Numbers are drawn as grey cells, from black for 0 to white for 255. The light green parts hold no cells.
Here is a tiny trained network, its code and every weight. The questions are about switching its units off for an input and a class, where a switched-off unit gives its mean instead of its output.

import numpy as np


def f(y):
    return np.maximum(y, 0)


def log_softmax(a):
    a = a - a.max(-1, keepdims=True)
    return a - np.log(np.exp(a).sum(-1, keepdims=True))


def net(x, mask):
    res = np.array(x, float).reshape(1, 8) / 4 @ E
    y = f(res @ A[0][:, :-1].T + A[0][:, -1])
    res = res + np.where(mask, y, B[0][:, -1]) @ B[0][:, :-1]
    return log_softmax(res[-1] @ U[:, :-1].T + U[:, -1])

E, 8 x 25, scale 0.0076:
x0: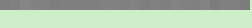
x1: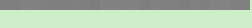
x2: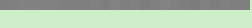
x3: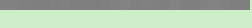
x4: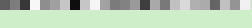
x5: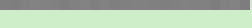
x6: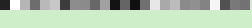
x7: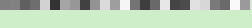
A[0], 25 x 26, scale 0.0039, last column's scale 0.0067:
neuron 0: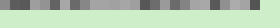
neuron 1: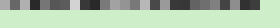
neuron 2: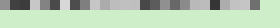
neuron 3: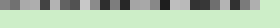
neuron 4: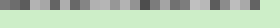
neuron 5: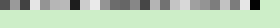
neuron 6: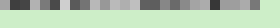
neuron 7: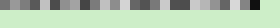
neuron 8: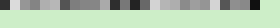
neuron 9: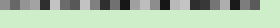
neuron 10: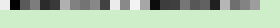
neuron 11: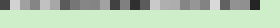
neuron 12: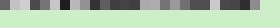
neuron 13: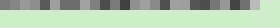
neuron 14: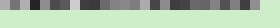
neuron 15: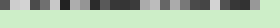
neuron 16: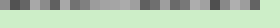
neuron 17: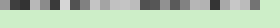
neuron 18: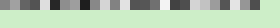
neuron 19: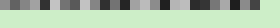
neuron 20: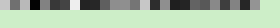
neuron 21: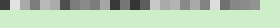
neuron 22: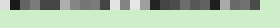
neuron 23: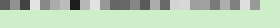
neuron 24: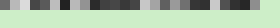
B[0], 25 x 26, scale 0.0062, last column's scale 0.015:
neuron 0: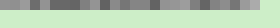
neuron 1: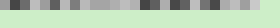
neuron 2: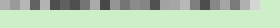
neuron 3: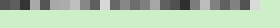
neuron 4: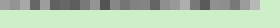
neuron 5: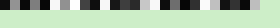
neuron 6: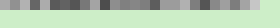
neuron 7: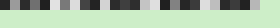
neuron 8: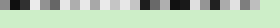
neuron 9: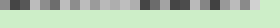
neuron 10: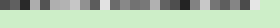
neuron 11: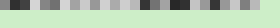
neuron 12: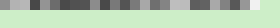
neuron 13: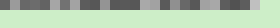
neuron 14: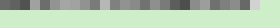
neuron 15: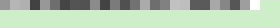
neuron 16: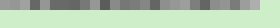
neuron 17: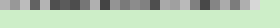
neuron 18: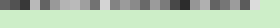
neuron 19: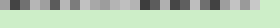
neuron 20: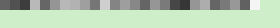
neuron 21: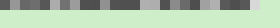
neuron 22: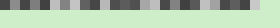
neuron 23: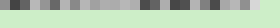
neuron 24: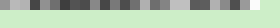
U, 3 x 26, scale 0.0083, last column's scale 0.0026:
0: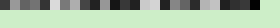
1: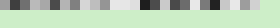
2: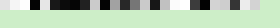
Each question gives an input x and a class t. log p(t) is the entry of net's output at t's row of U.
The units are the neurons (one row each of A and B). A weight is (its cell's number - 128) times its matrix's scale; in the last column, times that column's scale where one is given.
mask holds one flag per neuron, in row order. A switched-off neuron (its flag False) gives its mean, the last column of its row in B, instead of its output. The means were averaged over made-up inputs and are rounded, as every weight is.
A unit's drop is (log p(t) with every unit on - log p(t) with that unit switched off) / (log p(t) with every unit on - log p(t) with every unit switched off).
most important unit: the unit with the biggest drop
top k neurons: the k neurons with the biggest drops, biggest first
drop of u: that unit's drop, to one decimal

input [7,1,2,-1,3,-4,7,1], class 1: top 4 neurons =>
neuron 8; neuron 11; neuron 7; neuron 22
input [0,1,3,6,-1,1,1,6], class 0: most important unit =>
neuron 7
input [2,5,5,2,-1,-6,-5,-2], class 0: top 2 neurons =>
neuron 22; neuron 8
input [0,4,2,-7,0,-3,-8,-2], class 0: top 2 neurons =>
neuron 22; neuron 10
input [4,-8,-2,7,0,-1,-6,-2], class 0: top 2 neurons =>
neuron 22; neuron 8
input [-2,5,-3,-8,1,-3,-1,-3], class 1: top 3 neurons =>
neuron 5; neuron 7; neuron 21
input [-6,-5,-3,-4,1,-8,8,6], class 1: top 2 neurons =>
neuron 8; neuron 11
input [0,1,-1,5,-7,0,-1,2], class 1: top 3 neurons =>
neuron 1; neuron 5; neuron 21
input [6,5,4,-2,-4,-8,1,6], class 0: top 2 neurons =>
neuron 7; neuron 8
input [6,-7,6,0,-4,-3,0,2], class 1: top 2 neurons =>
neuron 5; neuron 21
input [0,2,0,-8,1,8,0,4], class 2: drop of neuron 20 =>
0.2
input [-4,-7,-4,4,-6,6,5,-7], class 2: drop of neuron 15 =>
0.1
